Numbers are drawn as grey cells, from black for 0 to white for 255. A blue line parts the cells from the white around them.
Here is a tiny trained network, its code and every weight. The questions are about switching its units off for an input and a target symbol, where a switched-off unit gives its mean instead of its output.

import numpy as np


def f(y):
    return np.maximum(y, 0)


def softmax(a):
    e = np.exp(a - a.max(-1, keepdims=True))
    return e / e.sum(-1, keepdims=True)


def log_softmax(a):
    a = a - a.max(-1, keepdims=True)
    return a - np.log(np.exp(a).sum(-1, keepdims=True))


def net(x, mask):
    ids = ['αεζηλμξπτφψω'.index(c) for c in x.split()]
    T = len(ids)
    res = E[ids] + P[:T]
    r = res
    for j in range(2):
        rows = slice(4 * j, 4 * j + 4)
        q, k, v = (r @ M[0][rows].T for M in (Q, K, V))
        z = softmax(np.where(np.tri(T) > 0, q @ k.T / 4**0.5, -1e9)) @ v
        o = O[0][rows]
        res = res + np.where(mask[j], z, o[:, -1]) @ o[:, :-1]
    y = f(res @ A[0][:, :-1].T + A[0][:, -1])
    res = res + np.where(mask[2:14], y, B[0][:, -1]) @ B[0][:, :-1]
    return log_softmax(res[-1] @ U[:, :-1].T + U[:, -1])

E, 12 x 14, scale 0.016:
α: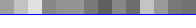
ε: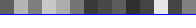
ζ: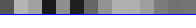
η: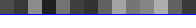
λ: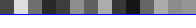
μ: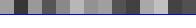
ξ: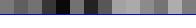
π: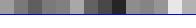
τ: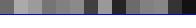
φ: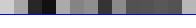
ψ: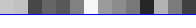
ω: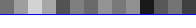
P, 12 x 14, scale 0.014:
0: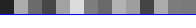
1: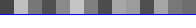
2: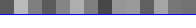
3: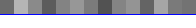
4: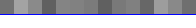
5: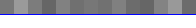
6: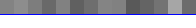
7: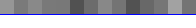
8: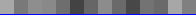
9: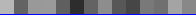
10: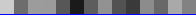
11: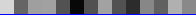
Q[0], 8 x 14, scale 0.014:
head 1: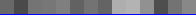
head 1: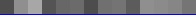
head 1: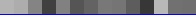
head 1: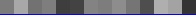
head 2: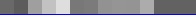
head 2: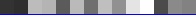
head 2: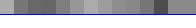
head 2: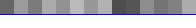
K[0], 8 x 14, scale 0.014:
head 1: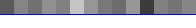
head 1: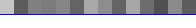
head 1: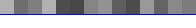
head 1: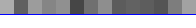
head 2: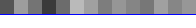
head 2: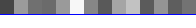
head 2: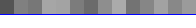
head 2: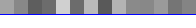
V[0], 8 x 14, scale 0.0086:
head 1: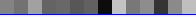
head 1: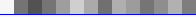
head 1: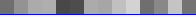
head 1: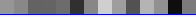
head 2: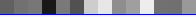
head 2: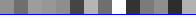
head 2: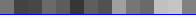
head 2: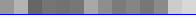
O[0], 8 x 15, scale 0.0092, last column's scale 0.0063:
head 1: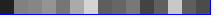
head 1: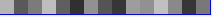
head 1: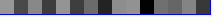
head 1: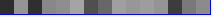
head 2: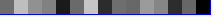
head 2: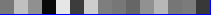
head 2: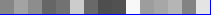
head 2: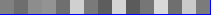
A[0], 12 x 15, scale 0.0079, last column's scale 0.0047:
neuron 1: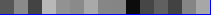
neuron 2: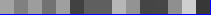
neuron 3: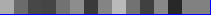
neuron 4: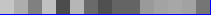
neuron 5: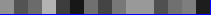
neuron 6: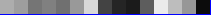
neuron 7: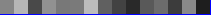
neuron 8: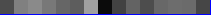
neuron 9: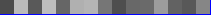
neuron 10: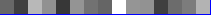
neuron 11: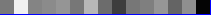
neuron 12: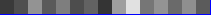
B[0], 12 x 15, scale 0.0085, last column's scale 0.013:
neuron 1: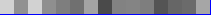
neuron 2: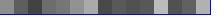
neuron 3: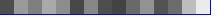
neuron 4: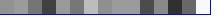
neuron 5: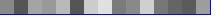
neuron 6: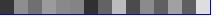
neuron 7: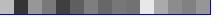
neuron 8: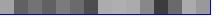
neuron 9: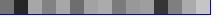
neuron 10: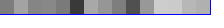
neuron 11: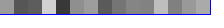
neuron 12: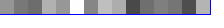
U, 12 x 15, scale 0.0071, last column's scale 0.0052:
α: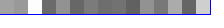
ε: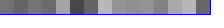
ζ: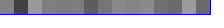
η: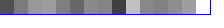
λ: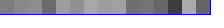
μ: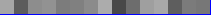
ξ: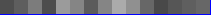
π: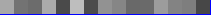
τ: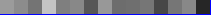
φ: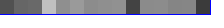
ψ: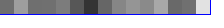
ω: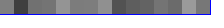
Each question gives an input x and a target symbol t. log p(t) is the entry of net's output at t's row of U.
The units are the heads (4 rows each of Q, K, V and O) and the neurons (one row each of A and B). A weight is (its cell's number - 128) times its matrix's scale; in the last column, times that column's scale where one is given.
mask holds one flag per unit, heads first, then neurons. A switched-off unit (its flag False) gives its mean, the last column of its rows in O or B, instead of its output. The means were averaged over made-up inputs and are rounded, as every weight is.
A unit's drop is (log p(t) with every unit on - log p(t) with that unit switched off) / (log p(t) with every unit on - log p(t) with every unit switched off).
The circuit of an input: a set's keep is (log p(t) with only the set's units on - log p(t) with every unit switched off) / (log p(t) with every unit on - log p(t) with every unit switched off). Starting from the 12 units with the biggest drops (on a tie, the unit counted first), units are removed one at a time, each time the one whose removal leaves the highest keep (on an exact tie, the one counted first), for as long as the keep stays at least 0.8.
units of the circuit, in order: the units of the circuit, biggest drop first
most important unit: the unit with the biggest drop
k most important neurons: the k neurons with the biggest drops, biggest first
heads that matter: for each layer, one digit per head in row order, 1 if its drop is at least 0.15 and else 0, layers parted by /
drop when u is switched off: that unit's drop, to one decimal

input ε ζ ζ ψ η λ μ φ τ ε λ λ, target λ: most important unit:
head 1
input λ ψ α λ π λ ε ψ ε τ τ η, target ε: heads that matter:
10
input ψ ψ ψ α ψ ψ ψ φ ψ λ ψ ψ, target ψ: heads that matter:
11
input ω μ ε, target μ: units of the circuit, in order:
(head 1; head 2; neuron 6)
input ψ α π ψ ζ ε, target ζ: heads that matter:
01
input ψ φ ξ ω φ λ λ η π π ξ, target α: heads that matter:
10
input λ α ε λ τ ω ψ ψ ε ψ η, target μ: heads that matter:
10
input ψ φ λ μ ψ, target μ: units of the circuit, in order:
(head 1; head 2; neuron 7)
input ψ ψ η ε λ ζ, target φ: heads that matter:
11
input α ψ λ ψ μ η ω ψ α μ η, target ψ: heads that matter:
11
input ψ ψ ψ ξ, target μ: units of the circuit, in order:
(head 1; neuron 5)
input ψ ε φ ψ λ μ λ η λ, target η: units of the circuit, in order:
(head 2; neuron 11)
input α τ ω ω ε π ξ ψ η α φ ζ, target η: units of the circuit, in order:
(head 1; head 2)
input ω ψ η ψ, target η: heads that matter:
01
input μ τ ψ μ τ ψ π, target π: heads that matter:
01
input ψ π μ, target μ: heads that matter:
10
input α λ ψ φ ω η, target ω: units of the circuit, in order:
(head 1; neuron 2; head 2)
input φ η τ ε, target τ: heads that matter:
01
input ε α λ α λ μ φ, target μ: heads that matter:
11
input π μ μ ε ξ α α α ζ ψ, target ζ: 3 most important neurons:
(neuron 7; neuron 8; neuron 9)
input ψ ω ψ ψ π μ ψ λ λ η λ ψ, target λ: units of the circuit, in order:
(head 1; head 2; neuron 4)
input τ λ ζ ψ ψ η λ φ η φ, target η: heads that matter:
11
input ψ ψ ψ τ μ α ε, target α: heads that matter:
01
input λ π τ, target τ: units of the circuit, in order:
(head 2)
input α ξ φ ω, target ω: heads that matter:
11
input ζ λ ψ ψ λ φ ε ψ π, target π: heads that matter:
01
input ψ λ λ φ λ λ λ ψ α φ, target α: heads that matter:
11
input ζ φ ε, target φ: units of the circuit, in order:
(head 1; neuron 6)
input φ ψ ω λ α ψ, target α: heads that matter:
01
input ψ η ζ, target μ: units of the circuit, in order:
(head 1; neuron 5; neuron 12)
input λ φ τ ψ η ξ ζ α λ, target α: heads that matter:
01
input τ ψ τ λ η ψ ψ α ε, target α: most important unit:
neuron 1
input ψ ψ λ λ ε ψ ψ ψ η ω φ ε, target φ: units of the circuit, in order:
(head 1)
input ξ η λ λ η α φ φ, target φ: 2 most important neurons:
(neuron 6; neuron 11)
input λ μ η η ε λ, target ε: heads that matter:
01
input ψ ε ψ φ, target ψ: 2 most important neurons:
(neuron 6; neuron 9)
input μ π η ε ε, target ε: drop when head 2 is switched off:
0.9
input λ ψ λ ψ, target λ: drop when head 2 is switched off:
0.4
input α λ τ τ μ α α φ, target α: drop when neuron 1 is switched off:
0.5
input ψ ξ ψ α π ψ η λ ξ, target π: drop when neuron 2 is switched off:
0.0
